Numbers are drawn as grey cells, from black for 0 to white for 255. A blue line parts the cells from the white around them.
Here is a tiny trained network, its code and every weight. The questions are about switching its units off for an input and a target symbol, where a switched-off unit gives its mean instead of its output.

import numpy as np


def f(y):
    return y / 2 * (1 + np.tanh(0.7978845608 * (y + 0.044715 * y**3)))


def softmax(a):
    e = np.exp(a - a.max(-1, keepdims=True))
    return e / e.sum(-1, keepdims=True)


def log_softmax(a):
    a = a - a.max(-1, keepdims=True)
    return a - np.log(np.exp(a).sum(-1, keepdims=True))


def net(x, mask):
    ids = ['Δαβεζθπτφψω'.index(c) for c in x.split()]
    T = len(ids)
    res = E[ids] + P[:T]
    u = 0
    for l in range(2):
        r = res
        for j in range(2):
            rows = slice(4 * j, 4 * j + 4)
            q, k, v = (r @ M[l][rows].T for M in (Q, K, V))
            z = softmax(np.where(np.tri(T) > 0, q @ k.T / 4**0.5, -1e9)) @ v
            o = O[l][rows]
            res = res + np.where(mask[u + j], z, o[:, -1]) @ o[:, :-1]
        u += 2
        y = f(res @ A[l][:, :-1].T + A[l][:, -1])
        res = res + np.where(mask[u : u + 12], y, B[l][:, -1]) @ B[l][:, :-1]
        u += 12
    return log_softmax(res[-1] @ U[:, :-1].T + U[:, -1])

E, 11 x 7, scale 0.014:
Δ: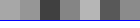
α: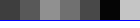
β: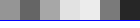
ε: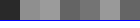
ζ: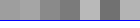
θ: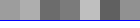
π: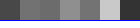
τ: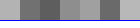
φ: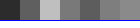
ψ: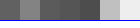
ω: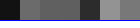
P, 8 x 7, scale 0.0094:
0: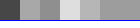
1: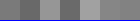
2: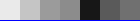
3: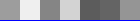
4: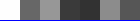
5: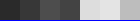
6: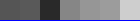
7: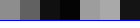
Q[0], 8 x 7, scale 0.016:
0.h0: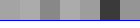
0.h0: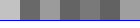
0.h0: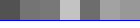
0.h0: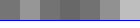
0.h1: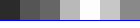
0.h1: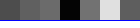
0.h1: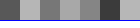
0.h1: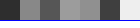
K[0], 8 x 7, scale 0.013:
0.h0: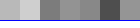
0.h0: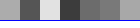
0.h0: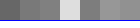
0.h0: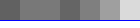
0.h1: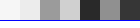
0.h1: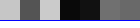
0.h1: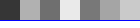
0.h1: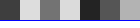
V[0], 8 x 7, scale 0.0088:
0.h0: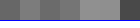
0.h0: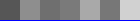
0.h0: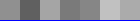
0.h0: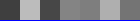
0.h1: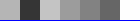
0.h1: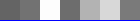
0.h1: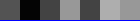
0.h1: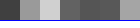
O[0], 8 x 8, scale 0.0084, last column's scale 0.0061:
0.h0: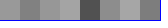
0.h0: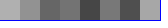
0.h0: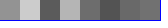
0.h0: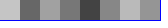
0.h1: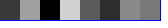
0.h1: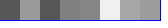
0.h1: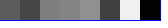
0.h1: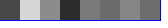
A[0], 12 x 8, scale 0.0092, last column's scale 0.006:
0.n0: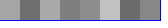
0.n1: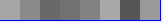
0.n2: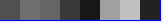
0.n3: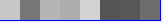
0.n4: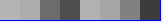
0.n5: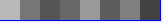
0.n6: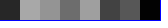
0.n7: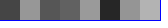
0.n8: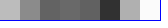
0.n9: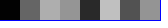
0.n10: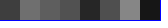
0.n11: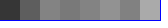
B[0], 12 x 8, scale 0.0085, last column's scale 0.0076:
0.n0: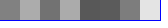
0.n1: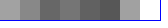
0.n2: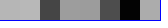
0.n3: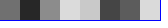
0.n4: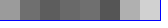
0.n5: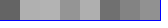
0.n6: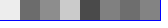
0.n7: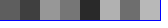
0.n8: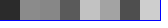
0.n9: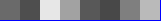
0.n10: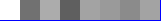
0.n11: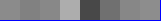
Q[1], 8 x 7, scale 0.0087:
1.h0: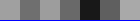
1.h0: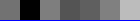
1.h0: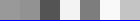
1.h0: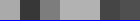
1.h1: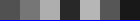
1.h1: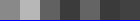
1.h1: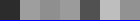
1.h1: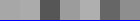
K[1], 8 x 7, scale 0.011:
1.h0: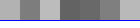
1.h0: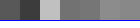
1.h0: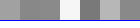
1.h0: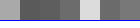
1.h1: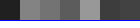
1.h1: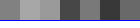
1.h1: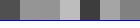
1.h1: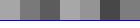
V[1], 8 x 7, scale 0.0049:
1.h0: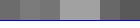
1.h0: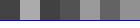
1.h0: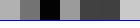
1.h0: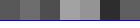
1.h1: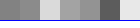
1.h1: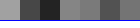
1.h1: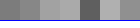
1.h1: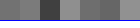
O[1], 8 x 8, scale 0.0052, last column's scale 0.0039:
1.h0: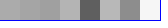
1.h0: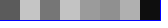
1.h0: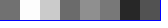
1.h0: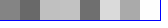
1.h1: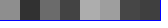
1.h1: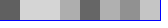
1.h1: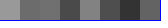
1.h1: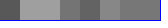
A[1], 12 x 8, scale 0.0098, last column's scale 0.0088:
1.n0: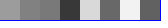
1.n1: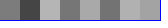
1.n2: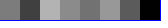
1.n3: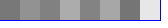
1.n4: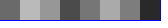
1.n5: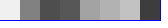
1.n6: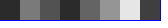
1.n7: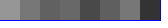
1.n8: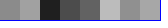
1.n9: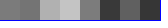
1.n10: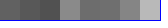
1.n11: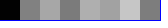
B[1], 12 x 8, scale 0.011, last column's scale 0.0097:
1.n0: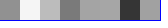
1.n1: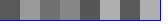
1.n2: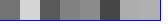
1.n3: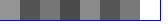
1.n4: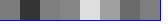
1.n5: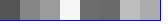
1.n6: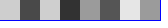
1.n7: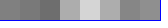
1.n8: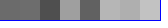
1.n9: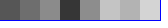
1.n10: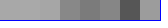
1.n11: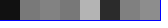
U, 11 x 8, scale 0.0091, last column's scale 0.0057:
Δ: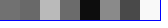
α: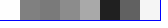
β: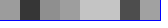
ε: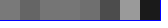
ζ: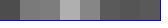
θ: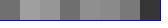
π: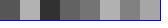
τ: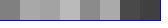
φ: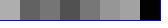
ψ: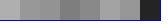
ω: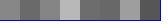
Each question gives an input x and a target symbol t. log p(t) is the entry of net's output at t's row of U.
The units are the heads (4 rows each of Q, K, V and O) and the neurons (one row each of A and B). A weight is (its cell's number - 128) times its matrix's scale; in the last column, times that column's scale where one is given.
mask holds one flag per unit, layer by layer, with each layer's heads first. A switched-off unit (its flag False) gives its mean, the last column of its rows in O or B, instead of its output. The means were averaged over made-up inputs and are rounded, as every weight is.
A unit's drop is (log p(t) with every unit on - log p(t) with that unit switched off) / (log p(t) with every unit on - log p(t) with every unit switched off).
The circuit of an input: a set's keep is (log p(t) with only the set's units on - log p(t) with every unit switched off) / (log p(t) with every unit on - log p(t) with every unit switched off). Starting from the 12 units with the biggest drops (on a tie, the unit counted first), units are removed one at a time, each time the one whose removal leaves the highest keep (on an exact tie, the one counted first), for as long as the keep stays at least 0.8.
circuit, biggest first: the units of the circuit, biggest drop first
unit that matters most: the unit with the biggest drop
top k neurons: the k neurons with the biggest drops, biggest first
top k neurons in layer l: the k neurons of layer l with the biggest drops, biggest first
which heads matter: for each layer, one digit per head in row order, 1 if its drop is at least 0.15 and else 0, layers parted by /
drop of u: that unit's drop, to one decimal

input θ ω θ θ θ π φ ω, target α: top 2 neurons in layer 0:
(0.n9; 0.n10)
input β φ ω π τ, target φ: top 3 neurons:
(1.n6; 0.n7; 0.n9)
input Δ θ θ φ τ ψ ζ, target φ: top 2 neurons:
(1.n6; 0.n7)
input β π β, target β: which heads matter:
10 / 00
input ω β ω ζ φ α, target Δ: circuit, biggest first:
(0.n7; 0.h1)
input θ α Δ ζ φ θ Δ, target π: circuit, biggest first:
(0.n3; 1.n8; 0.n9)
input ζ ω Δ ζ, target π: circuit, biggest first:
(0.h1; 0.n3; 0.n9)
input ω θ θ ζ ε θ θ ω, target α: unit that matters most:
0.n2
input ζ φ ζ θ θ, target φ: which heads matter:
11 / 00
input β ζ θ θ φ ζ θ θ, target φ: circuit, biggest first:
(0.h1; 1.n6; 0.n7; 0.n3)
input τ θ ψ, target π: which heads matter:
00 / 00
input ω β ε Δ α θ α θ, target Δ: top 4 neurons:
(0.n7; 0.n6; 0.n8; 0.n5)
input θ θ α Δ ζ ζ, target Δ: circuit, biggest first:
(0.h1; 0.n7)
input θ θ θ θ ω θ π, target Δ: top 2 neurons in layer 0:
(0.n2; 0.n4)
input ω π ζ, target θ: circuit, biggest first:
(0.h1; 1.n0; 1.n11; 0.n8)
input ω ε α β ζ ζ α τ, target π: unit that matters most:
0.n3
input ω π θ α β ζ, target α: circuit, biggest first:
(0.h1; 1.n9)
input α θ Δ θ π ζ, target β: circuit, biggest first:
(0.h1; 0.n3; 1.n9)
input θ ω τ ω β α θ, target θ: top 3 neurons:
(1.n0; 1.n11; 1.n6)
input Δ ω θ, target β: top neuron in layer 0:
(0.n3)
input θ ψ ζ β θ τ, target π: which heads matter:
11 / 00
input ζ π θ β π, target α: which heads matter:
01 / 11
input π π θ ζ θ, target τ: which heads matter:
01 / 00
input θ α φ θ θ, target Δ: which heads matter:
11 / 00
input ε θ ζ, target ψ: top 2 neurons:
(1.n0; 1.n6)
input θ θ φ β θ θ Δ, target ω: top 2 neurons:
(1.n5; 0.n3)
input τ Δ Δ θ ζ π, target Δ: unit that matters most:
0.n9
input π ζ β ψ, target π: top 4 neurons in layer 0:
(0.n2; 0.n8; 0.n3; 0.n9)
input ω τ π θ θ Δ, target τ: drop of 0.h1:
0.7
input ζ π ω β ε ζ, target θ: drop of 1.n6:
0.4
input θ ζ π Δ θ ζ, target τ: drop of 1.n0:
0.5
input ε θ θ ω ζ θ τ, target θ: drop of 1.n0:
0.5
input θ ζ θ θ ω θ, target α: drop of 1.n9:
0.1
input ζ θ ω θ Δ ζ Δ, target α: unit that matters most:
0.h1
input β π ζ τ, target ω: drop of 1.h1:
0.0
